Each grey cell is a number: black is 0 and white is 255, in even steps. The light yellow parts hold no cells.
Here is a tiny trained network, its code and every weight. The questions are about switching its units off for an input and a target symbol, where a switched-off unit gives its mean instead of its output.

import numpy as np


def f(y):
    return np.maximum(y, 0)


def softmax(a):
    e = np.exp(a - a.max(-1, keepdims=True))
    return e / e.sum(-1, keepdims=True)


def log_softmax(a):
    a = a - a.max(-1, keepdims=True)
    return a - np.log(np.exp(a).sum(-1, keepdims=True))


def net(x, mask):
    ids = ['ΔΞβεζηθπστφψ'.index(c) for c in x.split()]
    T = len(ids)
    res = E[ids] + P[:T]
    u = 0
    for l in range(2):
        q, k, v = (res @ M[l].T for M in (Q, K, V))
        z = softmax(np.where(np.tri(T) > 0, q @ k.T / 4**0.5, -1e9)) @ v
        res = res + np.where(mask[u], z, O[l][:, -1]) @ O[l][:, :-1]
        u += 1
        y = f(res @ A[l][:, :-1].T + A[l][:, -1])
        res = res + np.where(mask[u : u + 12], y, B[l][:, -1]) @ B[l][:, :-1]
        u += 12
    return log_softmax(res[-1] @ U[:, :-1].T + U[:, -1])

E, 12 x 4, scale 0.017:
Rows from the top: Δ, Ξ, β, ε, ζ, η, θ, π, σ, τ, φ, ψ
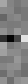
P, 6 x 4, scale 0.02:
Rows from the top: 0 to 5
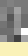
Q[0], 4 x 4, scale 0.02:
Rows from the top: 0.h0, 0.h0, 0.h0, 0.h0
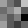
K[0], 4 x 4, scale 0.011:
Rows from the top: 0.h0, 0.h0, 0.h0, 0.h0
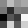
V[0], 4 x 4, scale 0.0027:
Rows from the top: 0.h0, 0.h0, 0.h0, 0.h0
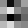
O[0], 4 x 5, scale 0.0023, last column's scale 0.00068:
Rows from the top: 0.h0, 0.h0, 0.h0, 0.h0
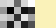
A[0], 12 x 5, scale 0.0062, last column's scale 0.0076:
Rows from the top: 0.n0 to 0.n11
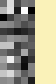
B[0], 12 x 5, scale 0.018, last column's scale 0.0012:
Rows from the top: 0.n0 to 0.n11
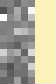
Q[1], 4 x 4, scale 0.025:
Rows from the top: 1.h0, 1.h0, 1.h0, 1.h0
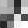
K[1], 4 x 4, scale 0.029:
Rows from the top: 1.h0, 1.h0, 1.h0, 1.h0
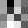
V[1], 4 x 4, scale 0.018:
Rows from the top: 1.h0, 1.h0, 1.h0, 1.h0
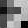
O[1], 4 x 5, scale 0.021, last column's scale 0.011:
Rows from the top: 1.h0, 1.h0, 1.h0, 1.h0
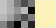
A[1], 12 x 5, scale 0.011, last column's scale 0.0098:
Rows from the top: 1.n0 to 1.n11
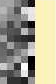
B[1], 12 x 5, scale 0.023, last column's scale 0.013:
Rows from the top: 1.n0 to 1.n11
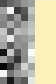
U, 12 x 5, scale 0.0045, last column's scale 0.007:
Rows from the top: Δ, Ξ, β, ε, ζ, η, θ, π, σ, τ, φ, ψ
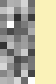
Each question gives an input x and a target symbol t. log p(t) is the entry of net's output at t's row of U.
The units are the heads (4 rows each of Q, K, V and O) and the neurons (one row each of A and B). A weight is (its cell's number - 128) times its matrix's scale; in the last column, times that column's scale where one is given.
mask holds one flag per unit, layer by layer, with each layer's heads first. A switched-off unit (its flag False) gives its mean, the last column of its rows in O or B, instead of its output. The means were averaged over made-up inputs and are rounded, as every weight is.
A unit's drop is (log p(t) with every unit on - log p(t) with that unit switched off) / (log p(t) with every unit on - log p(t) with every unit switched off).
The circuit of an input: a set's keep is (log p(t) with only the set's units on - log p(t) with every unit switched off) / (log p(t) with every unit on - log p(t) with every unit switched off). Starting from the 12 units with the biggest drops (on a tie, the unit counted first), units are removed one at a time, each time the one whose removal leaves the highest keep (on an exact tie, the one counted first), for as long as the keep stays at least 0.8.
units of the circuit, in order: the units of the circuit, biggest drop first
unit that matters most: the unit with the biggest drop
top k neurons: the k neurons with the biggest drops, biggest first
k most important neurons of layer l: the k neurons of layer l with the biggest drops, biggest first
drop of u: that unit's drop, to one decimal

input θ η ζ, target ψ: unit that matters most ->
0.h0
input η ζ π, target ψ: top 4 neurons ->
[1.n7, 1.n11, 1.n9, 1.n6]
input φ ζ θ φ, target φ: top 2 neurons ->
[1.n9, 1.n1]
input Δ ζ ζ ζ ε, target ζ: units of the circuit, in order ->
[1.h0, 1.n11]
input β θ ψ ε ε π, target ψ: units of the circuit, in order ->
[1.h0, 1.n7, 1.n8]
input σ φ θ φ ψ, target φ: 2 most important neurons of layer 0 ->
[0.n7, 0.n2]
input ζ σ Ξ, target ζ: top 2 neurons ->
[1.n11, 1.n1]
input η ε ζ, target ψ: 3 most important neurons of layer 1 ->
[1.n7, 1.n11, 1.n9]
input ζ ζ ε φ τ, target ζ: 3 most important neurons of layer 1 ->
[1.n11, 1.n1, 1.n10]
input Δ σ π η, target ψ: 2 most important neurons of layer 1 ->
[1.n3, 1.n7]
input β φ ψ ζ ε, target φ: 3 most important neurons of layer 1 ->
[1.n9, 1.n1, 1.n4]
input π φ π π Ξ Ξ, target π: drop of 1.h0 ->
1.0
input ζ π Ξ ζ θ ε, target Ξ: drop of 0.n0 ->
0.0
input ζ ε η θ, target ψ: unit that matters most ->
0.n4
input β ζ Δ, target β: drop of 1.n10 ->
0.1
